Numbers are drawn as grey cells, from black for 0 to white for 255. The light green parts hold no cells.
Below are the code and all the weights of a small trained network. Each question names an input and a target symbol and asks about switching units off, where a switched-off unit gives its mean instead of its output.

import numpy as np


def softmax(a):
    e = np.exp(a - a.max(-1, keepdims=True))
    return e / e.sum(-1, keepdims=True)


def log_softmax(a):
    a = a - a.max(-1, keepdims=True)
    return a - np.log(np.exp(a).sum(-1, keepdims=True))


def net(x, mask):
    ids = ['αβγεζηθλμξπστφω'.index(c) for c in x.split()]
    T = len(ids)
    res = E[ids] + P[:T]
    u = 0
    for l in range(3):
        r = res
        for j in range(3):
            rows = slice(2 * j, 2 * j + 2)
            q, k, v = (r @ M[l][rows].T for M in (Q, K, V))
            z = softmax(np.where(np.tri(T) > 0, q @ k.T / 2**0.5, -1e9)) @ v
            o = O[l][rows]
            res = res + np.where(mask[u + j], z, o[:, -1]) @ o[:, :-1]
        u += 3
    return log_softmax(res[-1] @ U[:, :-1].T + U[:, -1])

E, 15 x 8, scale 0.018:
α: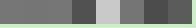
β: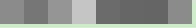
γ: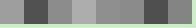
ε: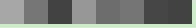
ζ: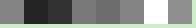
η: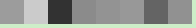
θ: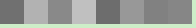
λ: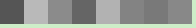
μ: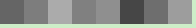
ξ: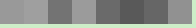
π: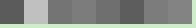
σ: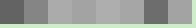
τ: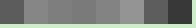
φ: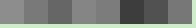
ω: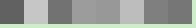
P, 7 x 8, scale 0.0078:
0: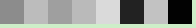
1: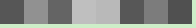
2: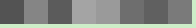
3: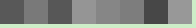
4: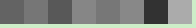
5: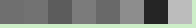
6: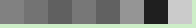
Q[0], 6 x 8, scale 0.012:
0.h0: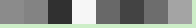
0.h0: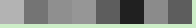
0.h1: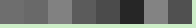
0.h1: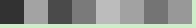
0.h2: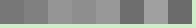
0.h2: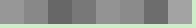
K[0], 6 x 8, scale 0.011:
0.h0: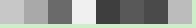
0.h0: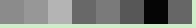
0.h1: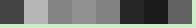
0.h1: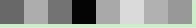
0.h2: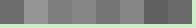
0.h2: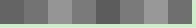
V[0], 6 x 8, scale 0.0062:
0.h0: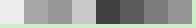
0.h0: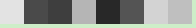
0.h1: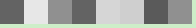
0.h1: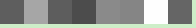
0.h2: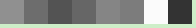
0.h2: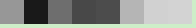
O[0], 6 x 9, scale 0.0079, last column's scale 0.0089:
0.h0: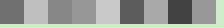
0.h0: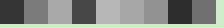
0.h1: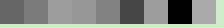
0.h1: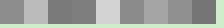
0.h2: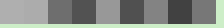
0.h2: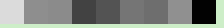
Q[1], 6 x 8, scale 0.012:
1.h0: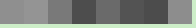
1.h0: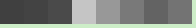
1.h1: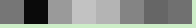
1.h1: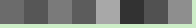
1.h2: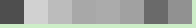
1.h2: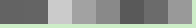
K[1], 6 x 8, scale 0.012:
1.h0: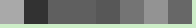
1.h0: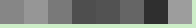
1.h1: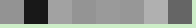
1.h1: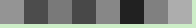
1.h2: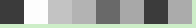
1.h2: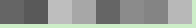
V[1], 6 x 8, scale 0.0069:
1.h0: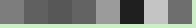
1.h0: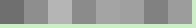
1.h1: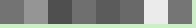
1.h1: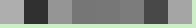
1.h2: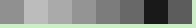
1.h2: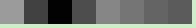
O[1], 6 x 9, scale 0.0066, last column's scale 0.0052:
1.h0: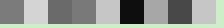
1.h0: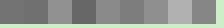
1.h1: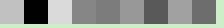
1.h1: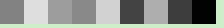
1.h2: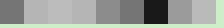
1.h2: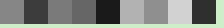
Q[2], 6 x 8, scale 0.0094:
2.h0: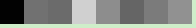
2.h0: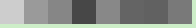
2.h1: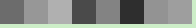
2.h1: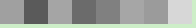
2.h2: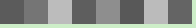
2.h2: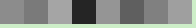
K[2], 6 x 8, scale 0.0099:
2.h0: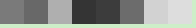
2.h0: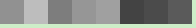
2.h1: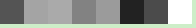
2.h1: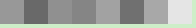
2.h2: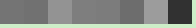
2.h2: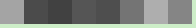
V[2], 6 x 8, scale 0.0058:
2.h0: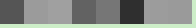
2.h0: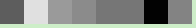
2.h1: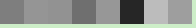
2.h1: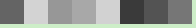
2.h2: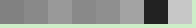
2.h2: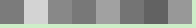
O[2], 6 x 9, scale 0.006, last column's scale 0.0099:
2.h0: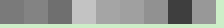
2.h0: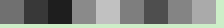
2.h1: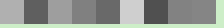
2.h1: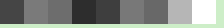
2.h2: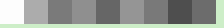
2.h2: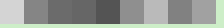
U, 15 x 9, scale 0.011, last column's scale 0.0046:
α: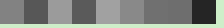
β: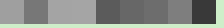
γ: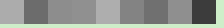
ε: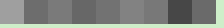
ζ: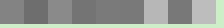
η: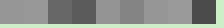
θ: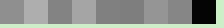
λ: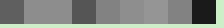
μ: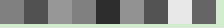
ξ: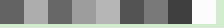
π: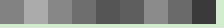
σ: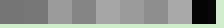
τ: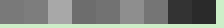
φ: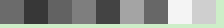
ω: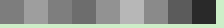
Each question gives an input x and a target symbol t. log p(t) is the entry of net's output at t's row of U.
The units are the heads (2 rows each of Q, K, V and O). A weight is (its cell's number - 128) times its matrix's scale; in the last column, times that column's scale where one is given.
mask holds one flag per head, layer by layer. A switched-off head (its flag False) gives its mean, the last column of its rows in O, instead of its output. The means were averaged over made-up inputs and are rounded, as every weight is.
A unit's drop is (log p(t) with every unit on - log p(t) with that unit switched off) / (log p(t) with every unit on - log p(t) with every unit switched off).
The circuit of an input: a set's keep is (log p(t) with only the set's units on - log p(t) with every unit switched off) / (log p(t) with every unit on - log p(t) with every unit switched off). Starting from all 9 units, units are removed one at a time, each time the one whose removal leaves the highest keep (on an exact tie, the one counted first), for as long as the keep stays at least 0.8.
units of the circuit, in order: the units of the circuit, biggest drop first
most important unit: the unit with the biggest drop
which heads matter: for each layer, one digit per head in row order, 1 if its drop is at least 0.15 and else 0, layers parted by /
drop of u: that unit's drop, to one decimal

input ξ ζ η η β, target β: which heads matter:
000 / 011 / 110
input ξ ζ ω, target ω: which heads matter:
110 / 000 / 010
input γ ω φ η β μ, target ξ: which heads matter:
110 / 011 / 100
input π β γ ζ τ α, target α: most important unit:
0.h0
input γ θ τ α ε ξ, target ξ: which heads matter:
100 / 010 / 000
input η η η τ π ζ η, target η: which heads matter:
011 / 000 / 000
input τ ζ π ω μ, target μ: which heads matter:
000 / 011 / 100
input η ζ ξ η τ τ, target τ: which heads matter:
100 / 001 / 110
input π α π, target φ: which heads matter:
000 / 000 / 010
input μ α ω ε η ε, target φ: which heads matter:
011 / 101 / 100
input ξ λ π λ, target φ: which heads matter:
100 / 000 / 000
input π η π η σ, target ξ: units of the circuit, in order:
[1.h1; 1.h2]
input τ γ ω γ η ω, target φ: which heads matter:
001 / 100 / 100
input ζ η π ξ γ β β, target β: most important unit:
1.h2
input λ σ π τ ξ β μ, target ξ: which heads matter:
100 / 011 / 100
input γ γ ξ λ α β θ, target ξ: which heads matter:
110 / 011 / 000
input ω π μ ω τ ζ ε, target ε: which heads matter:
001 / 001 / 010
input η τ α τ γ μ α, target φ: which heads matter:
101 / 101 / 000
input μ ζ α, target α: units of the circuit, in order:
[1.h1; 0.h0]
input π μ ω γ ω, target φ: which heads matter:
101 / 100 / 100
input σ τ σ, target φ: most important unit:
1.h0
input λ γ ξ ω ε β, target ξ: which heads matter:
100 / 011 / 000
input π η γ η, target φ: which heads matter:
000 / 101 / 100
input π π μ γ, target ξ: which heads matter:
000 / 010 / 100
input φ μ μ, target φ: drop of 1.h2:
-0.2
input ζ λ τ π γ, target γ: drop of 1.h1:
0.1
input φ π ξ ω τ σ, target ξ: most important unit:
0.h1
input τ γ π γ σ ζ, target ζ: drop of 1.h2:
0.5
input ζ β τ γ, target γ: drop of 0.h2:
0.5
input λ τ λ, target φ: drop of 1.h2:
0.0
